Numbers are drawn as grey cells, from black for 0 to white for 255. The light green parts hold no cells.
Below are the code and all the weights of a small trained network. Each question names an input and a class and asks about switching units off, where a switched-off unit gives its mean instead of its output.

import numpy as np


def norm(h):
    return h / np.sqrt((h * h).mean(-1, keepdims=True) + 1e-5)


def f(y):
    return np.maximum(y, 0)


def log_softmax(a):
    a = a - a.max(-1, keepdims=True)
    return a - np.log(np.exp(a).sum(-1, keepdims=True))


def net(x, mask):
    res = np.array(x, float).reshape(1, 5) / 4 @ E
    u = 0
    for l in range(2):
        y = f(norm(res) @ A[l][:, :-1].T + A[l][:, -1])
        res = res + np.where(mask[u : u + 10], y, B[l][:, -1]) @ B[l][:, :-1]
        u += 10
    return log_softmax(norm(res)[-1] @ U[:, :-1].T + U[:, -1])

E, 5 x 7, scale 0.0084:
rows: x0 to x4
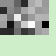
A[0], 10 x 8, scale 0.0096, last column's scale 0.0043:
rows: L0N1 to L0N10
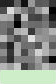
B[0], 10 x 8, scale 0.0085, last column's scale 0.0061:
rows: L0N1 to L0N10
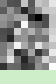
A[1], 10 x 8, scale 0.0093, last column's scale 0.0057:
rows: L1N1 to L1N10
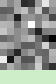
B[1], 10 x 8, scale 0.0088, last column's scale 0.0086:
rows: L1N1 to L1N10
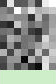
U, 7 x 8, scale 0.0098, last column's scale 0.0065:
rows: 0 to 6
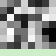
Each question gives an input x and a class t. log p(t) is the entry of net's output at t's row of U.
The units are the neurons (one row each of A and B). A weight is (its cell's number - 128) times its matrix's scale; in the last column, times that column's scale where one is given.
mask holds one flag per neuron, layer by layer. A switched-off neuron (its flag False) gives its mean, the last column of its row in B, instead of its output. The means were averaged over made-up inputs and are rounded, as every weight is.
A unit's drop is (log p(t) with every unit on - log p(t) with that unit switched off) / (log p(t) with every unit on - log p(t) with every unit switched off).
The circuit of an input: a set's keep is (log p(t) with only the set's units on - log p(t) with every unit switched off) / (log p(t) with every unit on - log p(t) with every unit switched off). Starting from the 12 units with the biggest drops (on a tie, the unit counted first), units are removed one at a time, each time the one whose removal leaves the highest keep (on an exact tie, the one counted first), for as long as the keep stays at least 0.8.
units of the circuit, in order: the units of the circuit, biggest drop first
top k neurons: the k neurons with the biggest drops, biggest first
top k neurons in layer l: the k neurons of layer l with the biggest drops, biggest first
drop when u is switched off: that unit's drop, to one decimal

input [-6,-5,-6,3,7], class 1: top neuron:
L0N7
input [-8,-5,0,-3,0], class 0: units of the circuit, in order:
L0N3, L1N9
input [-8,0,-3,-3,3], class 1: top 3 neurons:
L0N5, L0N7, L0N8
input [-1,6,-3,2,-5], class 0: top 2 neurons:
L0N3, L0N7
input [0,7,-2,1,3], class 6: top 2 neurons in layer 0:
L0N1, L0N5
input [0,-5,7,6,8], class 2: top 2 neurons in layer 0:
L0N9, L0N8
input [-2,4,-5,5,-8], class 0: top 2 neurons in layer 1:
L1N5, L1N9
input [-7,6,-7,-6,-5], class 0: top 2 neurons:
L0N3, L1N1
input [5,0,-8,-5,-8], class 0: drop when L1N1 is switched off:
0.1
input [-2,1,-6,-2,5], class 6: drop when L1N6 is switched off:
0.0
